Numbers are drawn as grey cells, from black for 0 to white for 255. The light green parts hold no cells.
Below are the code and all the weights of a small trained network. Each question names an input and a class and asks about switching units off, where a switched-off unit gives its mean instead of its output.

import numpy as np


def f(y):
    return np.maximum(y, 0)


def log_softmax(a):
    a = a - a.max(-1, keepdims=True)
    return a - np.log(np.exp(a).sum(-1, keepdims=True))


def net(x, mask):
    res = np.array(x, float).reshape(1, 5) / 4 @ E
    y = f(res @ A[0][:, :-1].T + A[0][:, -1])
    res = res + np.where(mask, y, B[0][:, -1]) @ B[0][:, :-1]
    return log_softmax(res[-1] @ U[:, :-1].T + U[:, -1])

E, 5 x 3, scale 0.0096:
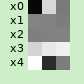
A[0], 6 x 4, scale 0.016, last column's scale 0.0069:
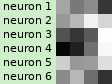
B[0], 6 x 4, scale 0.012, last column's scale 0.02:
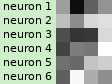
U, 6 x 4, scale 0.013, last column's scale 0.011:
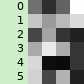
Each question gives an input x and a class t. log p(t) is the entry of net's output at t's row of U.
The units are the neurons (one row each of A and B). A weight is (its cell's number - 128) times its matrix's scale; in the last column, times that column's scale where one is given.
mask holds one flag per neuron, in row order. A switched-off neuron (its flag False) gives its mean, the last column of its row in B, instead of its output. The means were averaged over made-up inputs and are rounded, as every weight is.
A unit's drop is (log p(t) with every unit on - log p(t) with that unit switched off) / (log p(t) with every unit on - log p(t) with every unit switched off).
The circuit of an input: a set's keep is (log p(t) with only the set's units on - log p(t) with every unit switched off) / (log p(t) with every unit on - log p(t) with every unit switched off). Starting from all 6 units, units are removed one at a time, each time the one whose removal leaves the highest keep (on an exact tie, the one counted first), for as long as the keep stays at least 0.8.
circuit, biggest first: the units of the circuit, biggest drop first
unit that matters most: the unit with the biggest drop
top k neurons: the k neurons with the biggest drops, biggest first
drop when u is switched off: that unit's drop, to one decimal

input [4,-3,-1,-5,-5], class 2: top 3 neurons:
(neuron 4; neuron 2; neuron 5)
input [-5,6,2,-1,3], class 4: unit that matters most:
neuron 4
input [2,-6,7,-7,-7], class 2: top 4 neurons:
(neuron 4; neuron 2; neuron 5; neuron 1)
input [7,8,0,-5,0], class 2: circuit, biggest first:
(neuron 4; neuron 2)
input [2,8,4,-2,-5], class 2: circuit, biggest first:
(neuron 2; neuron 5)
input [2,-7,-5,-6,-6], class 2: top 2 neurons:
(neuron 4; neuron 2)
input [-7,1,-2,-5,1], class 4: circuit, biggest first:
(neuron 3; neuron 5)
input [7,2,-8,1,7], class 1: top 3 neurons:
(neuron 3; neuron 4; neuron 1)
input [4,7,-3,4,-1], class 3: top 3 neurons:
(neuron 3; neuron 6; neuron 1)
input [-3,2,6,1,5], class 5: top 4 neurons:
(neuron 3; neuron 5; neuron 4; neuron 1)
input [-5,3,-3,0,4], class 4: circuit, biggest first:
(neuron 2; neuron 4)
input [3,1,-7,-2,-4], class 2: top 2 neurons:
(neuron 2; neuron 5)
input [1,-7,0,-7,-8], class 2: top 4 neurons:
(neuron 4; neuron 2; neuron 5; neuron 1)
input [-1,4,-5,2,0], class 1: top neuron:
(neuron 3)
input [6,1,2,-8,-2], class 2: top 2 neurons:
(neuron 4; neuron 2)
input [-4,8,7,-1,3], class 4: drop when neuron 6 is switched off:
0.1
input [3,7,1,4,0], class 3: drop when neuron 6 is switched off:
0.3
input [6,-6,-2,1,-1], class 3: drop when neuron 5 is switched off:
0.0
